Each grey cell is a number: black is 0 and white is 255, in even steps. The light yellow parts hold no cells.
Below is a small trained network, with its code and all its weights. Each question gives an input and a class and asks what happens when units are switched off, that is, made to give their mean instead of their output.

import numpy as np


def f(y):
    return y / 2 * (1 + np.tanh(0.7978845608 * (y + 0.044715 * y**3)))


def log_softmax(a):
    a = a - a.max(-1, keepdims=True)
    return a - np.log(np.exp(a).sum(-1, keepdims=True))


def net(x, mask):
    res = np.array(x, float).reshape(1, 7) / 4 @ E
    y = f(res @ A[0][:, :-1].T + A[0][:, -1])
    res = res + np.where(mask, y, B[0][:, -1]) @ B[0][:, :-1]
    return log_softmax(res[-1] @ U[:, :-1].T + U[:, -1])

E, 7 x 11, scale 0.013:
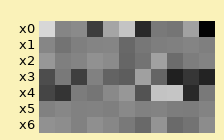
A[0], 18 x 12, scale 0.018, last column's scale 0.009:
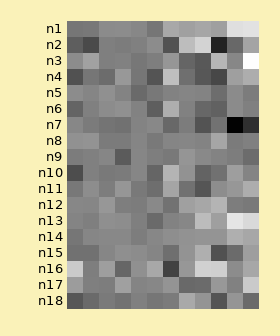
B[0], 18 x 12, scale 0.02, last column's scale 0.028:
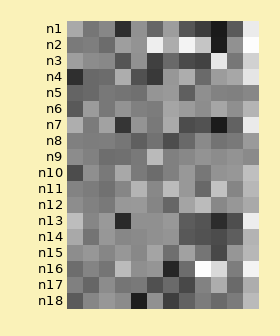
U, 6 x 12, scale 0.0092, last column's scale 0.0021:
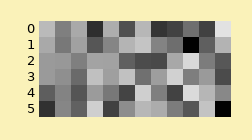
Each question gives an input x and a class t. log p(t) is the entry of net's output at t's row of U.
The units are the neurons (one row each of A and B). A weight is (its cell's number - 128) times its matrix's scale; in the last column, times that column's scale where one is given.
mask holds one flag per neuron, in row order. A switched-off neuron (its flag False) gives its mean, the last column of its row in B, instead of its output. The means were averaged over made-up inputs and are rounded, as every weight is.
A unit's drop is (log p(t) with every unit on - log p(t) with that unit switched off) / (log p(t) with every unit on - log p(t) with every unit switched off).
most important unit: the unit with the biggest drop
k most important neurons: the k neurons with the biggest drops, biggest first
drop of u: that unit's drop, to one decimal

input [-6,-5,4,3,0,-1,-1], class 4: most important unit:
n2
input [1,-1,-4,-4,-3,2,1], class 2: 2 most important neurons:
n16, n7
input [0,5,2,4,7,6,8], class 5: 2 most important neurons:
n13, n1
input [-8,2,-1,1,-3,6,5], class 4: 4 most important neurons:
n4, n7, n10, n6
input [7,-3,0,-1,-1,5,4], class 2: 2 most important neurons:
n16, n2
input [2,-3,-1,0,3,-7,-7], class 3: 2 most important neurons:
n1, n13
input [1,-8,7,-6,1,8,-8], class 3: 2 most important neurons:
n16, n7
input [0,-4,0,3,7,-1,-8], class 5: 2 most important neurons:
n13, n1
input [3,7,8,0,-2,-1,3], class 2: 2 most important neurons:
n1, n13
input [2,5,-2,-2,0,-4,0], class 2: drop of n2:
0.5
